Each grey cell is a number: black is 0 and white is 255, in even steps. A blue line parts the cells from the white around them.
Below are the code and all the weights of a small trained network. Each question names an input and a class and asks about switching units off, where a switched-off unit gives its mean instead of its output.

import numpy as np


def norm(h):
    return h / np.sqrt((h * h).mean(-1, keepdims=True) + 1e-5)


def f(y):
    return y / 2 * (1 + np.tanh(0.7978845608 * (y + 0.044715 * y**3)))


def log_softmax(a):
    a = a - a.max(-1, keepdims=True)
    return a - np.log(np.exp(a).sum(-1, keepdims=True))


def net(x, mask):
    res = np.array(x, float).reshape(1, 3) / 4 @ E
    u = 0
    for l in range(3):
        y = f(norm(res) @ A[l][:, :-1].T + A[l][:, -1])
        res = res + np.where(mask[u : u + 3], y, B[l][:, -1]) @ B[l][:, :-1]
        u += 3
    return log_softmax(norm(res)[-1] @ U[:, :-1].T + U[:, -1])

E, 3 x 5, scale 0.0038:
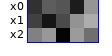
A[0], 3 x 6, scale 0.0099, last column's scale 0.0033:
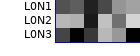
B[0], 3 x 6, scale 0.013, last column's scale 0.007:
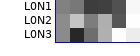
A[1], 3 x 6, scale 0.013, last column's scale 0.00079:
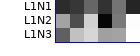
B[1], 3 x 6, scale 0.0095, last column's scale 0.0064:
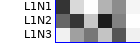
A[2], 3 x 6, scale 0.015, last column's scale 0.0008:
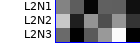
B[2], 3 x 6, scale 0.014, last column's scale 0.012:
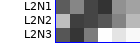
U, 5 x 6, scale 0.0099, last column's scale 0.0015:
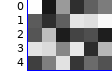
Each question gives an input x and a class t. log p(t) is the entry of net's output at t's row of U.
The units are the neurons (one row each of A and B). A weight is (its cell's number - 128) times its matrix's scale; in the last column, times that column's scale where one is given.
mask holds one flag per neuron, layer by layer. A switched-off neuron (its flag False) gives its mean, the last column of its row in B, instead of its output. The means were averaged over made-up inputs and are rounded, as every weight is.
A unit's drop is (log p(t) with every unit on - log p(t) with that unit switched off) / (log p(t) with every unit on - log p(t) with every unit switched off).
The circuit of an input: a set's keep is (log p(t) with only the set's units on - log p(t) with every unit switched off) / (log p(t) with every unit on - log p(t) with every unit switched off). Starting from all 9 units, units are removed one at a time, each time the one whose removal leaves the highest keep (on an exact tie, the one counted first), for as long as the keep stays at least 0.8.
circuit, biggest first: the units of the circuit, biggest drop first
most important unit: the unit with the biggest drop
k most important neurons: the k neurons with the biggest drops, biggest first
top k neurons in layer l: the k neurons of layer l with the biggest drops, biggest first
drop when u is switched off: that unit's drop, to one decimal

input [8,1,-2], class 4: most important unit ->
L1N1
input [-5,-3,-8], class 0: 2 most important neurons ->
(L0N2; L0N3)
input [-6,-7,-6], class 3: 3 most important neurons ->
(L0N1; L1N3; L0N3)
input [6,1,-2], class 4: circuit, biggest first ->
(L1N1; L2N3)
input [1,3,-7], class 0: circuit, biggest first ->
(L0N3; L2N3)
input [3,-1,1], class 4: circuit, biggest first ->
(L0N2; L1N1; L2N3)
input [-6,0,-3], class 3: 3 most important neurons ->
(L0N1; L0N3; L2N3)
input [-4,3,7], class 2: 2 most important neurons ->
(L0N2; L2N3)
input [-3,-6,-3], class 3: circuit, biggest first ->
(L2N3; L1N2)
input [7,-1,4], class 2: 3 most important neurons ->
(L2N3; L0N1; L1N2)
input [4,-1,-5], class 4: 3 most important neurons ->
(L0N2; L0N3; L1N1)
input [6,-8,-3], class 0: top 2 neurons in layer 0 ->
(L0N2; L0N1)
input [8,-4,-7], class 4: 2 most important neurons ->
(L0N2; L1N1)
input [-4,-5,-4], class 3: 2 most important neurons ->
(L0N1; L1N3)
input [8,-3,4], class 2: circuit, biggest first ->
(L2N3)
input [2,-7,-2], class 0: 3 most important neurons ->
(L0N2; L0N3; L0N1)
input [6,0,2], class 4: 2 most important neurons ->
(L1N1; L2N3)
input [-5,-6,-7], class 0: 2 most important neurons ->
(L0N2; L1N2)
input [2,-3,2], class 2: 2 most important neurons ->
(L1N1; L2N3)
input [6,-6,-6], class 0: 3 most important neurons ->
(L0N2; L0N1; L0N3)
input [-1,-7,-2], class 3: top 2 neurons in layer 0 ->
(L0N1; L0N3)
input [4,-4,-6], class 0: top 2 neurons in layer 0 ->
(L0N2; L0N1)
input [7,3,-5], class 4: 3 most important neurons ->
(L1N1; L2N3; L0N1)
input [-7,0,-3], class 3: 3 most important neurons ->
(L0N1; L0N3; L2N3)
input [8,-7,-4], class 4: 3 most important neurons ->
(L0N2; L1N1; L0N3)
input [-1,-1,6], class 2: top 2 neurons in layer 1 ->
(L1N1; L1N3)
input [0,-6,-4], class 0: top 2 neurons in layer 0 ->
(L0N2; L0N3)
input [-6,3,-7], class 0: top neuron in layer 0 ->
(L0N2)
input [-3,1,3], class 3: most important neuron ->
(L2N3)
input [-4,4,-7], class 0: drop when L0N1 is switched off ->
0.6
